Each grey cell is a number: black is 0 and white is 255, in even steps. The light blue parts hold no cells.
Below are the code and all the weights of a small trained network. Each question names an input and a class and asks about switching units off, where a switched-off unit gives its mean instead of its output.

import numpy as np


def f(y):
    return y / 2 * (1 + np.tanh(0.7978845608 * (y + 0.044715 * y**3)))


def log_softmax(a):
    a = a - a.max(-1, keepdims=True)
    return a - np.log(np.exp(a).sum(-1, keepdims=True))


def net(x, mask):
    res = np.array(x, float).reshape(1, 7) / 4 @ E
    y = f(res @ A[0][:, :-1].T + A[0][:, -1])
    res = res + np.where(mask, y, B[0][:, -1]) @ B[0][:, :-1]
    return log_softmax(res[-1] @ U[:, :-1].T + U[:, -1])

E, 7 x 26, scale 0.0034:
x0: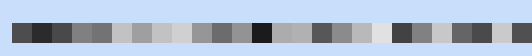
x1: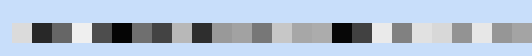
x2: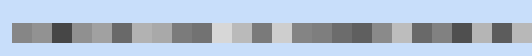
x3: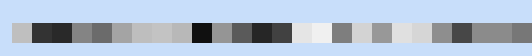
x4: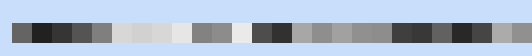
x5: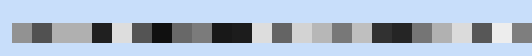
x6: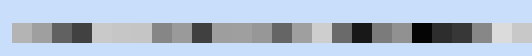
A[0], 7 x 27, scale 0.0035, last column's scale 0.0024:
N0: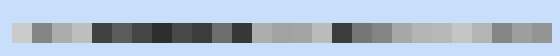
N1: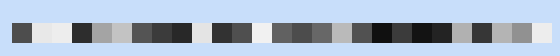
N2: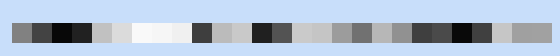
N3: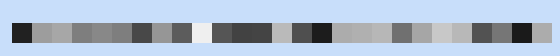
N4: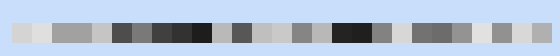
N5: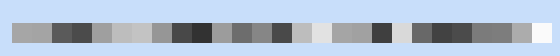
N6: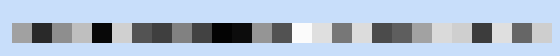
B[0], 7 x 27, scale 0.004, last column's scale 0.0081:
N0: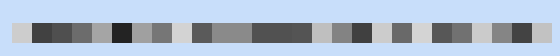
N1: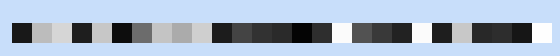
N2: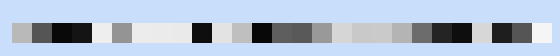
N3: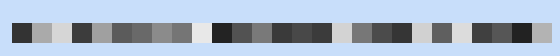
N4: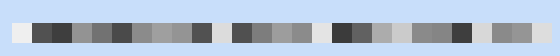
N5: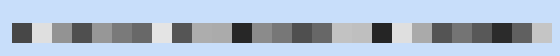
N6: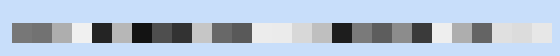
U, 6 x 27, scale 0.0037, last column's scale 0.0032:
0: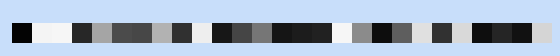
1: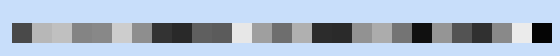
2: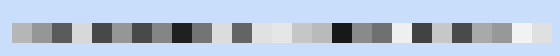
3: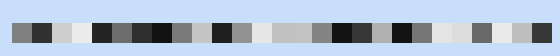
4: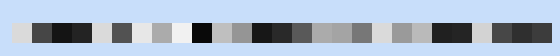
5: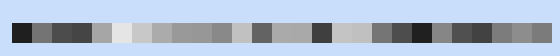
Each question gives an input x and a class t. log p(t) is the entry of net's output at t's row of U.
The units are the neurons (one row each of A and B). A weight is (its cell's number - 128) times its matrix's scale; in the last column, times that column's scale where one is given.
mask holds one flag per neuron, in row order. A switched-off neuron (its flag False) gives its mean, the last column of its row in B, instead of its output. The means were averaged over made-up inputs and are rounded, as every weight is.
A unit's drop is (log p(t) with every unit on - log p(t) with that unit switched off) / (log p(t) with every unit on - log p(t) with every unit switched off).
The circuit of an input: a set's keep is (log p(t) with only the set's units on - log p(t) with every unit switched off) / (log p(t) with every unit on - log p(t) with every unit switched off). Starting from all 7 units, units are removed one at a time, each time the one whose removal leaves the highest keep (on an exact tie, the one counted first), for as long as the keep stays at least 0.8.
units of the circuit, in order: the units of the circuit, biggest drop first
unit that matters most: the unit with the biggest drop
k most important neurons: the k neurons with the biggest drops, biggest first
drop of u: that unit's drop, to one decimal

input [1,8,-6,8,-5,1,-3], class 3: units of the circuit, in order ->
(N6)
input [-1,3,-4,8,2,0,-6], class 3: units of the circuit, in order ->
(N6, N2)
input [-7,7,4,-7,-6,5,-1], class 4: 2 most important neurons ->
(N0, N4)
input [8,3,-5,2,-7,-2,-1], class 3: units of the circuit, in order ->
(N1, N2)
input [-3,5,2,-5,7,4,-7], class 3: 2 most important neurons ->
(N1, N2)
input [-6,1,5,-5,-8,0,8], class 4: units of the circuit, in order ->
(N4, N6)
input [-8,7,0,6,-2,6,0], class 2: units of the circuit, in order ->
(N6, N4)
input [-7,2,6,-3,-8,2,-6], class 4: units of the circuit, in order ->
(N4, N0)
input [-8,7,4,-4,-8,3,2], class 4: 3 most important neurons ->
(N0, N6, N4)
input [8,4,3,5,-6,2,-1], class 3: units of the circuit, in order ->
(N2, N6)
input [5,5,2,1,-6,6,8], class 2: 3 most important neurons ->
(N1, N4, N3)
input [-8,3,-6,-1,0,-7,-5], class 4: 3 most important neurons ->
(N1, N6, N5)
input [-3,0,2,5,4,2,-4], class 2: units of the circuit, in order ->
(N1, N6)
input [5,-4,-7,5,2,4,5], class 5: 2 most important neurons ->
(N6, N2)
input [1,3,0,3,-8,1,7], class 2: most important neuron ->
(N2)
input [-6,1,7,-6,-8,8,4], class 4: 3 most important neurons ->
(N4, N0, N3)
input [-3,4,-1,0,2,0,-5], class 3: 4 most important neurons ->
(N2, N1, N5, N4)
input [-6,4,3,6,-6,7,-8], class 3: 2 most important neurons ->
(N2, N6)
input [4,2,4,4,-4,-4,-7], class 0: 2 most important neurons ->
(N2, N3)
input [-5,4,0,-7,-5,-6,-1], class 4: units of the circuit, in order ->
(N4)
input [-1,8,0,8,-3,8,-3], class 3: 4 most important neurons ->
(N6, N2, N0, N5)
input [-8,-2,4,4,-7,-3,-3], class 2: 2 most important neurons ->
(N2, N1)
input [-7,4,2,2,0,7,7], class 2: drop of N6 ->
0.2
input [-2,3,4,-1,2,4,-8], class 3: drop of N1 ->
0.2
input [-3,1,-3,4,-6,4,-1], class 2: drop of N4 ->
0.1
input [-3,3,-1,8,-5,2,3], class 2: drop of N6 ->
0.2
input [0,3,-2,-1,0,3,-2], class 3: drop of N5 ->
0.0
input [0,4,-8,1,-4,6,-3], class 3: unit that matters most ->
N6
